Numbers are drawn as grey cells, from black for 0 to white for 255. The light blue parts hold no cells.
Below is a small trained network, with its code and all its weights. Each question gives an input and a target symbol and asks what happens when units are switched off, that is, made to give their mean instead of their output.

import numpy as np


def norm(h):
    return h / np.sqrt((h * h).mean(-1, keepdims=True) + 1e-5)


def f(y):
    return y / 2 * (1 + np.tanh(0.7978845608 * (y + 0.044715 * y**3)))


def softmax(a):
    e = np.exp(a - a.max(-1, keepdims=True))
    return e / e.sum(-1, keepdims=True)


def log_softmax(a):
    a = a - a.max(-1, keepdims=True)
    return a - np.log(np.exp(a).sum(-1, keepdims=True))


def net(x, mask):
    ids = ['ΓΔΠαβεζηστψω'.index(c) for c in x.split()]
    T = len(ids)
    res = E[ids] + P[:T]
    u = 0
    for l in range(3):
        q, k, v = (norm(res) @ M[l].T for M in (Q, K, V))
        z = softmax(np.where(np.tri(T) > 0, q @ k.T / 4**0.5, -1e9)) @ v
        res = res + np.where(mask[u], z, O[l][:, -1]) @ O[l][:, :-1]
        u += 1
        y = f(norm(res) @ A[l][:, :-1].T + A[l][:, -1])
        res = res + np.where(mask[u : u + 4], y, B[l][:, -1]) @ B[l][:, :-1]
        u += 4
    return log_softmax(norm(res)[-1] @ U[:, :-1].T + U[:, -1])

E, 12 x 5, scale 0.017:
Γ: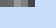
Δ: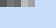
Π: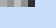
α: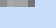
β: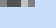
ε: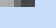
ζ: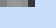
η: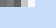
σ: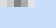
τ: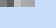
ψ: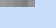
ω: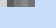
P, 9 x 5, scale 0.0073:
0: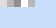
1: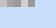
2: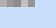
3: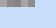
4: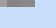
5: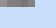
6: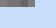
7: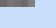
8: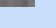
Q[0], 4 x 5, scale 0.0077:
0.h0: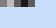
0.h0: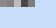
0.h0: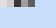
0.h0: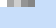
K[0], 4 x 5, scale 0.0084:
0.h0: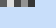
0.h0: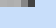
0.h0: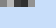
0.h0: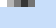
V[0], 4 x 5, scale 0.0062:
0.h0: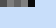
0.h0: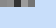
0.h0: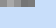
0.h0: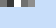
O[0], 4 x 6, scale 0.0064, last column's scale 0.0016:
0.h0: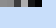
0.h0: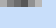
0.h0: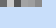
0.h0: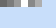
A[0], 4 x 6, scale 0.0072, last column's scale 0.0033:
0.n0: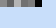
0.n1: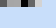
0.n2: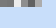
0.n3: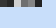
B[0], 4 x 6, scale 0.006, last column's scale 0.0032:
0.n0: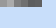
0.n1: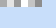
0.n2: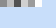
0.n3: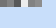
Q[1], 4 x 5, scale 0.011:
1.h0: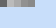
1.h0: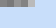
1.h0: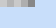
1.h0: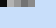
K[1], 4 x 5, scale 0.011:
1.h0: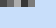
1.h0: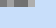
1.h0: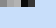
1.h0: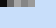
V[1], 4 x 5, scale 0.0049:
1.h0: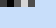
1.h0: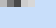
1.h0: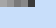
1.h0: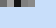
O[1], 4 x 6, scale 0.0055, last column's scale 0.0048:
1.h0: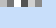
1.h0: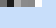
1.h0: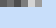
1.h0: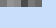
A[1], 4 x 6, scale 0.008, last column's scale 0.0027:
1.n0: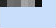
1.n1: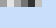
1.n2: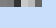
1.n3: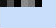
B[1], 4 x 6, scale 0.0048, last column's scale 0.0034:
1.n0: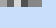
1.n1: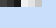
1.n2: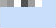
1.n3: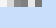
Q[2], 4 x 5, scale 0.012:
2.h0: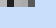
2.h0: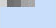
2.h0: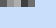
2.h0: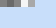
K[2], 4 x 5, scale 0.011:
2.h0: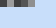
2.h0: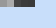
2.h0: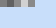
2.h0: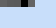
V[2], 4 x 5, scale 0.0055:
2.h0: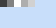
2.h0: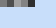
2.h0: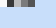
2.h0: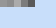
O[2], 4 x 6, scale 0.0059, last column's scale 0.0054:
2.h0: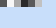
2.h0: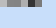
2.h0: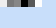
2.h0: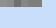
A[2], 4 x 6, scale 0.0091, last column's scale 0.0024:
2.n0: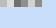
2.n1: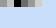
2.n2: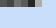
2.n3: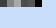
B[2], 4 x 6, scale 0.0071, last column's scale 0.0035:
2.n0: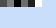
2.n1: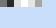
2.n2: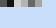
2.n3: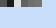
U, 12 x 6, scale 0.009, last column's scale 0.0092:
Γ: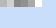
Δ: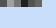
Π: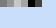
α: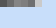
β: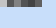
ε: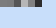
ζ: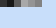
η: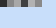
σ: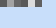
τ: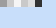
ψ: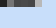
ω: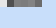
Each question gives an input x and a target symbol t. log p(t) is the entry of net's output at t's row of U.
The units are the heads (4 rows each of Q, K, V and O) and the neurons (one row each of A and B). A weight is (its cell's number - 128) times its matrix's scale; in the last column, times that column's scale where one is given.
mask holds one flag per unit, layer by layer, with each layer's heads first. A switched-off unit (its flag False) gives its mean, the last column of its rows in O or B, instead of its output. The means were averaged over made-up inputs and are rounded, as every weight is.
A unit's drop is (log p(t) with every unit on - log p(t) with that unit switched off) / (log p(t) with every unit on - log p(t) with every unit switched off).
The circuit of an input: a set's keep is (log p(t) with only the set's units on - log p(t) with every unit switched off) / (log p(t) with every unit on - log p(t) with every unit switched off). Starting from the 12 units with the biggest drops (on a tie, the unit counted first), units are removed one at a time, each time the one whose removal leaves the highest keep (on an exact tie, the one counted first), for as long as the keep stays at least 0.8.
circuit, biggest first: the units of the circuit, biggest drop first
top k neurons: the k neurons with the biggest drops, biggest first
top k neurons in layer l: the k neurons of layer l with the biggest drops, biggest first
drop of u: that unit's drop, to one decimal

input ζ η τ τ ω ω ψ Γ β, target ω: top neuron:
(0.n1)
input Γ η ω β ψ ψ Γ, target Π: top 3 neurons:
(0.n1, 0.n3, 0.n2)
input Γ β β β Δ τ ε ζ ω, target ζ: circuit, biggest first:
(2.h0, 0.n1, 1.h0)
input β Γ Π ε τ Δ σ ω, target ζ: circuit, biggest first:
(2.h0, 1.h0)
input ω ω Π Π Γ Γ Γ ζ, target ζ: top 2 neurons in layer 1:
(1.n1, 1.n2)
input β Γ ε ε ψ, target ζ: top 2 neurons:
(2.n1, 2.n0)
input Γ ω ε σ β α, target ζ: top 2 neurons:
(2.n1, 2.n0)
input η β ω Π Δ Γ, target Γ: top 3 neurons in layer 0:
(0.n1, 0.n3, 0.n2)
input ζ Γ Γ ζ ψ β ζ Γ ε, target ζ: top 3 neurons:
(2.n1, 1.n1, 2.n0)
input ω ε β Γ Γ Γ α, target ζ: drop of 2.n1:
0.2
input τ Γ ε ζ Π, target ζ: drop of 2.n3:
0.0
